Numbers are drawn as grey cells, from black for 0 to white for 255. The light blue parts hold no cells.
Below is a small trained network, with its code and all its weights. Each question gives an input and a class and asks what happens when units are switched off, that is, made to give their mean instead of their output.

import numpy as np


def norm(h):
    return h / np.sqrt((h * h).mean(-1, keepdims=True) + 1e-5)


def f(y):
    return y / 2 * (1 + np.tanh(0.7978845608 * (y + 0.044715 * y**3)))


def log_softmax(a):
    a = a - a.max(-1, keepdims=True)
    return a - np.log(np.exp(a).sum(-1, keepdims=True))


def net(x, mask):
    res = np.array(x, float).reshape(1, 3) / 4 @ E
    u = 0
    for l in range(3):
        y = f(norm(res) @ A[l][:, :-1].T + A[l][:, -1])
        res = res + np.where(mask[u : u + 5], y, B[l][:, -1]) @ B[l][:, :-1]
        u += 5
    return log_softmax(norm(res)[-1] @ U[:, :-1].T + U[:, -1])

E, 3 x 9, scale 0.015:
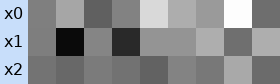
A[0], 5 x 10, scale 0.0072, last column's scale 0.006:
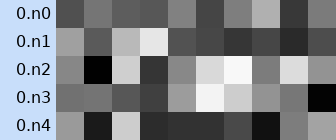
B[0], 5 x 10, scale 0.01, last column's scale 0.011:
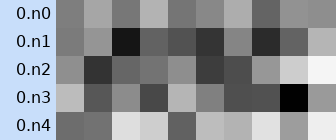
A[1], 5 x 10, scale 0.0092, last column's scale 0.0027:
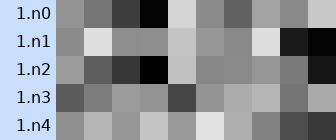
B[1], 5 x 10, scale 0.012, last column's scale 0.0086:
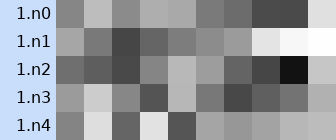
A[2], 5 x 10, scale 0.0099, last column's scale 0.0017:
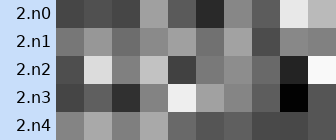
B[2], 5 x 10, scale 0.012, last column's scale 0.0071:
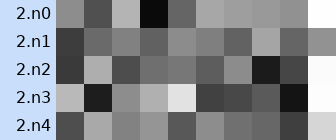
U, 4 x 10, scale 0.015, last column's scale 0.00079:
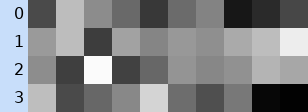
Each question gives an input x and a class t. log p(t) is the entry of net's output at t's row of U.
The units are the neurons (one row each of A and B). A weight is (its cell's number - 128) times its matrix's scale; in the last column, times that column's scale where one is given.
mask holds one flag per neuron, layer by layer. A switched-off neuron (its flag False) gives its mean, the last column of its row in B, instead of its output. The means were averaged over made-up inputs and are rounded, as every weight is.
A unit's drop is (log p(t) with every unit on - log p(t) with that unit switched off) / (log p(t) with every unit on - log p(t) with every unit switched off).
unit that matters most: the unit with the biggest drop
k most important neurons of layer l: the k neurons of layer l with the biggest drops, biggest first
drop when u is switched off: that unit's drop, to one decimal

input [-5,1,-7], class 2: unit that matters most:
1.n0
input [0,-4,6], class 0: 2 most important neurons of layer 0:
0.n1; 0.n4
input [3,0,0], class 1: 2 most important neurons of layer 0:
0.n2; 0.n1
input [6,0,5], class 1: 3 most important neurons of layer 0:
0.n2; 0.n0; 0.n1
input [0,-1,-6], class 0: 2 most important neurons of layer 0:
0.n4; 0.n2
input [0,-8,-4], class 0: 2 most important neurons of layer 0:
0.n4; 0.n1
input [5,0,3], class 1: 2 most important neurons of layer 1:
1.n1; 1.n4
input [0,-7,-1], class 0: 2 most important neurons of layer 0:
0.n1; 0.n4
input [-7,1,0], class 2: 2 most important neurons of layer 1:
1.n0; 1.n2
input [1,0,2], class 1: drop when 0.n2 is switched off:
1.4
